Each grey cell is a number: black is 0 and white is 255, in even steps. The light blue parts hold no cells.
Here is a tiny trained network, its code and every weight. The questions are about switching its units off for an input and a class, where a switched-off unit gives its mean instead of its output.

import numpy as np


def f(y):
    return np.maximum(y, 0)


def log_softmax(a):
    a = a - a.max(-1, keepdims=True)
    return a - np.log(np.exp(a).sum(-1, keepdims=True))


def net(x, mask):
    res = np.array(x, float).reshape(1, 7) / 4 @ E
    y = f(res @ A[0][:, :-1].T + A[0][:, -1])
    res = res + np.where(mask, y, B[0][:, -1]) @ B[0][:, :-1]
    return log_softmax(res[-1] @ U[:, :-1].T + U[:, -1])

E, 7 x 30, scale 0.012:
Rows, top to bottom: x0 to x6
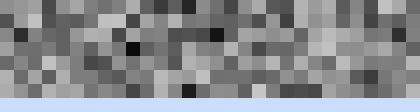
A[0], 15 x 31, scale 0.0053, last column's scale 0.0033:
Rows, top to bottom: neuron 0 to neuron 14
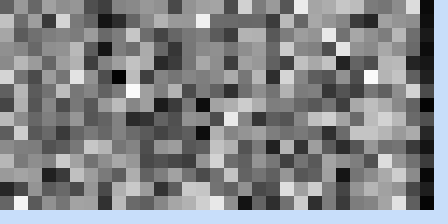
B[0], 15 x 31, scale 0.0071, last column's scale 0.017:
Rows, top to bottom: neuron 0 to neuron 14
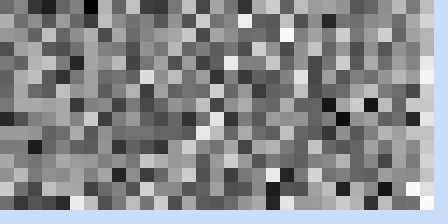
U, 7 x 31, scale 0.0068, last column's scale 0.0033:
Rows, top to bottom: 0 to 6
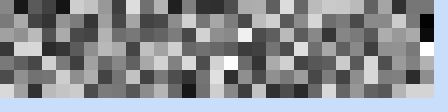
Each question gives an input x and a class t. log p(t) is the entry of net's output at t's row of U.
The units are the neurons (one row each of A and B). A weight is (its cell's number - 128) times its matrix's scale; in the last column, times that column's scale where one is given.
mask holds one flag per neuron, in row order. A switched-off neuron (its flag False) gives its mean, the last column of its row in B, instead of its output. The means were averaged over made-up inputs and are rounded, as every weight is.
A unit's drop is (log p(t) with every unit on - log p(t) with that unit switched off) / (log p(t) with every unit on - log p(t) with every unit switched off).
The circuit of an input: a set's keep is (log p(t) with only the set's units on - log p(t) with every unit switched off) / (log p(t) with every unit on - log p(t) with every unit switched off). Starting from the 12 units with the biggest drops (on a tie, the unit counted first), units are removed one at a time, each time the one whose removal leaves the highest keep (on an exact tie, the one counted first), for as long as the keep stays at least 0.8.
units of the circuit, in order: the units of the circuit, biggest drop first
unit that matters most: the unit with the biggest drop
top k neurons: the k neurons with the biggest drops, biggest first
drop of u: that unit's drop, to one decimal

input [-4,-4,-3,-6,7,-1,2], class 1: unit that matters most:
neuron 0
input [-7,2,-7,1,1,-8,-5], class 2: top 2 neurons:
(neuron 7; neuron 9)
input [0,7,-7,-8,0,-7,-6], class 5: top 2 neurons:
(neuron 6; neuron 5)
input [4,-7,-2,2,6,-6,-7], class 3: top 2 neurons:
(neuron 5; neuron 3)
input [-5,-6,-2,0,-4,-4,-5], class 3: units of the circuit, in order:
(neuron 5; neuron 4)
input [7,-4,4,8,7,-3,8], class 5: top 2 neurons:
(neuron 8; neuron 13)
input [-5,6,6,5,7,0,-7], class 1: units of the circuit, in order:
(neuron 14; neuron 0)
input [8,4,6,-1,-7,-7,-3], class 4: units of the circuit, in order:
(neuron 4; neuron 2; neuron 14)
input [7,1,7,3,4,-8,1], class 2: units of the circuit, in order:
(neuron 14; neuron 7)
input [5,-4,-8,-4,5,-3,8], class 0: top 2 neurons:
(neuron 14; neuron 13)
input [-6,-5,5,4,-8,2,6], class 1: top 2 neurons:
(neuron 10; neuron 14)
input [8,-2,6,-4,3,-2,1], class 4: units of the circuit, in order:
(neuron 14; neuron 4; neuron 2)
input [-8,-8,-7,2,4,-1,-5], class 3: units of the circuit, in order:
(neuron 5; neuron 3; neuron 4)
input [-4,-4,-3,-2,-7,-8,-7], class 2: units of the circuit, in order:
(neuron 7)
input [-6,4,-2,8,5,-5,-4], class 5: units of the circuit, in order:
(neuron 8; neuron 4)
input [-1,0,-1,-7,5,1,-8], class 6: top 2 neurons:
(neuron 13; neuron 8)
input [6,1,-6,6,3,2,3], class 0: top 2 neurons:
(neuron 14; neuron 6)
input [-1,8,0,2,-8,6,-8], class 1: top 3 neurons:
(neuron 10; neuron 5; neuron 12)
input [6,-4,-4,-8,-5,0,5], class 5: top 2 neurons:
(neuron 6; neuron 13)
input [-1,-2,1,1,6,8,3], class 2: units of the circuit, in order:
(neuron 1)
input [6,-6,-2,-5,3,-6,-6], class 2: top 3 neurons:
(neuron 7; neuron 9; neuron 8)
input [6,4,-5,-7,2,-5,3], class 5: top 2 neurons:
(neuron 6; neuron 5)
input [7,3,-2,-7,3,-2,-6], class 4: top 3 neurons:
(neuron 4; neuron 8; neuron 2)
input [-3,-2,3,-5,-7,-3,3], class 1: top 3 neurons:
(neuron 14; neuron 10; neuron 8)
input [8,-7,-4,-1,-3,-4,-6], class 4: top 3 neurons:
(neuron 4; neuron 2; neuron 11)
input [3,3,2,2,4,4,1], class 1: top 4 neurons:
(neuron 14; neuron 5; neuron 0; neuron 7)
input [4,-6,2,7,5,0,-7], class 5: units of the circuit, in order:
(neuron 8)
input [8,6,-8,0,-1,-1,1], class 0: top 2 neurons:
(neuron 14; neuron 5)
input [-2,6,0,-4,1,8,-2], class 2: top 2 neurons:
(neuron 1; neuron 5)
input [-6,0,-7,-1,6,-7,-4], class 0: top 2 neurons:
(neuron 14; neuron 1)
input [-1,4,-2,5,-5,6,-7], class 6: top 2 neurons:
(neuron 13; neuron 7)
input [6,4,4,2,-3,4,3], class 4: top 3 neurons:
(neuron 14; neuron 5; neuron 4)
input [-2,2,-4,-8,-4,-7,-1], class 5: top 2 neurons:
(neuron 6; neuron 1)
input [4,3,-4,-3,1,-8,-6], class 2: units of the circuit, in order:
(neuron 7)
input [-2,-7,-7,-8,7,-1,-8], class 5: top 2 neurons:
(neuron 6; neuron 10)
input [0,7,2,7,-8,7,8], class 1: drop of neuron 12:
0.2
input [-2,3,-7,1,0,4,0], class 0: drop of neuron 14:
0.6
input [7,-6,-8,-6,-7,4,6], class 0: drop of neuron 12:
0.0
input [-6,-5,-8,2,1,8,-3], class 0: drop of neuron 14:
0.9
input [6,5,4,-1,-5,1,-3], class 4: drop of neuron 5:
0.3
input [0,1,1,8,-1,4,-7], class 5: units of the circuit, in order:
(neuron 8)
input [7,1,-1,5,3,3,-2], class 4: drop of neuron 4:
0.6
